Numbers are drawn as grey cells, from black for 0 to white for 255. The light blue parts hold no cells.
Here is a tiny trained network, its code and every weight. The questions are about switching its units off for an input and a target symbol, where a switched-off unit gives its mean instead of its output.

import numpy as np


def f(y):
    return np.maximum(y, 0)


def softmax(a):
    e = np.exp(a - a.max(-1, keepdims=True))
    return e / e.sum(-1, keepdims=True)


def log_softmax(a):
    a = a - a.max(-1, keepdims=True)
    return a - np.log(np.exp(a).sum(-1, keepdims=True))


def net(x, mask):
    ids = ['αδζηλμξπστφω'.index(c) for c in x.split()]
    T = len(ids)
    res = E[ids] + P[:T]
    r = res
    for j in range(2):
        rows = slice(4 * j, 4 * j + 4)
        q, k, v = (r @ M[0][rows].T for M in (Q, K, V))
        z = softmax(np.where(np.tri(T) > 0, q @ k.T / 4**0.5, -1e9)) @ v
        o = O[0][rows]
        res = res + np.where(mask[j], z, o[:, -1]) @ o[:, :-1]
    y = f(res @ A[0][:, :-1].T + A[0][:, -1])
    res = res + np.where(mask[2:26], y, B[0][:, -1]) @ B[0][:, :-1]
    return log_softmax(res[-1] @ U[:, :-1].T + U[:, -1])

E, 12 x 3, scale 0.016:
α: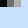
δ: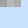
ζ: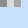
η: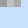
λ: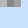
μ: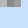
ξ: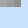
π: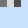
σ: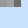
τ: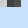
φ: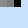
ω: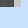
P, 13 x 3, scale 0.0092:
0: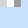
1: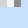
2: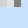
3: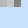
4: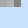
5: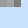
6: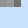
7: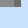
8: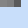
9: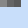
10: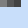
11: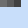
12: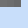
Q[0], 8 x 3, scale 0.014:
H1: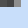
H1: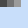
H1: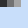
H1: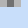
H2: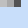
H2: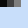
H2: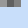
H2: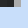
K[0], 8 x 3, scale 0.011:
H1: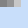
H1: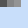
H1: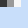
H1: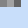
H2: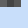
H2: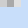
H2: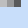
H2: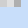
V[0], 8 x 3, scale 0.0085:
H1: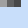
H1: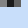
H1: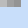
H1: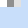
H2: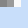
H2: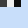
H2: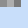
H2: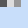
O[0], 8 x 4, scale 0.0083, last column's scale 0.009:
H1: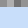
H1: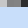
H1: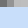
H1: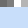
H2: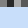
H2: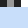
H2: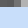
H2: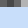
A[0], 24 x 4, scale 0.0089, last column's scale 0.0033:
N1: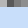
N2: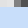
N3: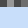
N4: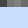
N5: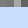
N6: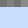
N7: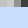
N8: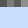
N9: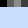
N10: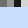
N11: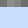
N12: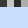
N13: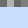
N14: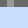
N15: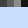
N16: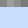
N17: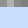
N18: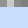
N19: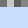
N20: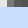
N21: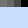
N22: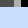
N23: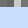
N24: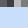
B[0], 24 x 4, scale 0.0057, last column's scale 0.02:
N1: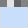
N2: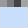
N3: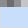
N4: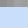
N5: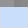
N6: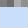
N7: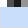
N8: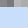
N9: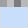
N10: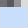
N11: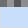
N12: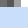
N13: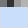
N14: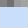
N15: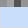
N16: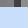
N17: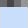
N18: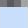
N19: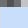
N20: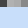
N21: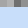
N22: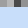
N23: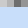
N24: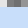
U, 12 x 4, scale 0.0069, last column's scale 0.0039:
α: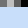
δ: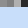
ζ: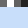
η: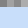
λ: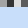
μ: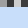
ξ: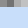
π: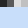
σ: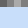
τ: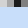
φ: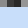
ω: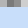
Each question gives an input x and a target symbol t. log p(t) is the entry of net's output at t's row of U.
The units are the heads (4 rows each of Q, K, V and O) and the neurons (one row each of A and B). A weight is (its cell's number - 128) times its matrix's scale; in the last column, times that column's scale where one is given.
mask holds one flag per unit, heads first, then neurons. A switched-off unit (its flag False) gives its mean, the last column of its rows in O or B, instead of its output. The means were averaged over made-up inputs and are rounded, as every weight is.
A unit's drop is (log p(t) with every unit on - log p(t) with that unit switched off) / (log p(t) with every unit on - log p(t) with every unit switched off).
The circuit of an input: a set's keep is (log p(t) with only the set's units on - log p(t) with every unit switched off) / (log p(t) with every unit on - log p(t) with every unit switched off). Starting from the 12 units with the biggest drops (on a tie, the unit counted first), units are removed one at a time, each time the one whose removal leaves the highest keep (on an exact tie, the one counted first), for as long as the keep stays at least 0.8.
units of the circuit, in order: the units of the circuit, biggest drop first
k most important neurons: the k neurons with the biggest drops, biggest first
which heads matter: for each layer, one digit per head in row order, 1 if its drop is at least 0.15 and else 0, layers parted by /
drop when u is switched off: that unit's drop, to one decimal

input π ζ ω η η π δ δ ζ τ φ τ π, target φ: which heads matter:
11
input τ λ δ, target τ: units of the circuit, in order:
[N7 H2 N2 N12]
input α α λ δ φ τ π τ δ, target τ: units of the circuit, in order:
[H2 H1 N7]
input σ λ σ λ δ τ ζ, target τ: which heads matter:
01
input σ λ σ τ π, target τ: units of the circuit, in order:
[H2 N7 N2]
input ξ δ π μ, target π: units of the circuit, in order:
[H2 H1]
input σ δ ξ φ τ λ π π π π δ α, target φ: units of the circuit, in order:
[H1]
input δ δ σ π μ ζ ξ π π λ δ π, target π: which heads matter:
00
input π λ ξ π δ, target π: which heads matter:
01
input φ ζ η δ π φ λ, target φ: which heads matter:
11
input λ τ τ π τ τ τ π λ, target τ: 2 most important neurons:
[N7 N12]
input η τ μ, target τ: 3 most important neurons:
[N7 N2 N12]
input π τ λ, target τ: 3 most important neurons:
[N7 N2 N12]
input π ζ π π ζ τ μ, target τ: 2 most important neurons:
[N7 N12]
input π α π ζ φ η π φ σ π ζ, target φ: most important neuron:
[N19]
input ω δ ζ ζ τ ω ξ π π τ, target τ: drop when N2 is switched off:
0.1
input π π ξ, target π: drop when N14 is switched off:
0.0
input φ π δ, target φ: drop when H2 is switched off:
0.2
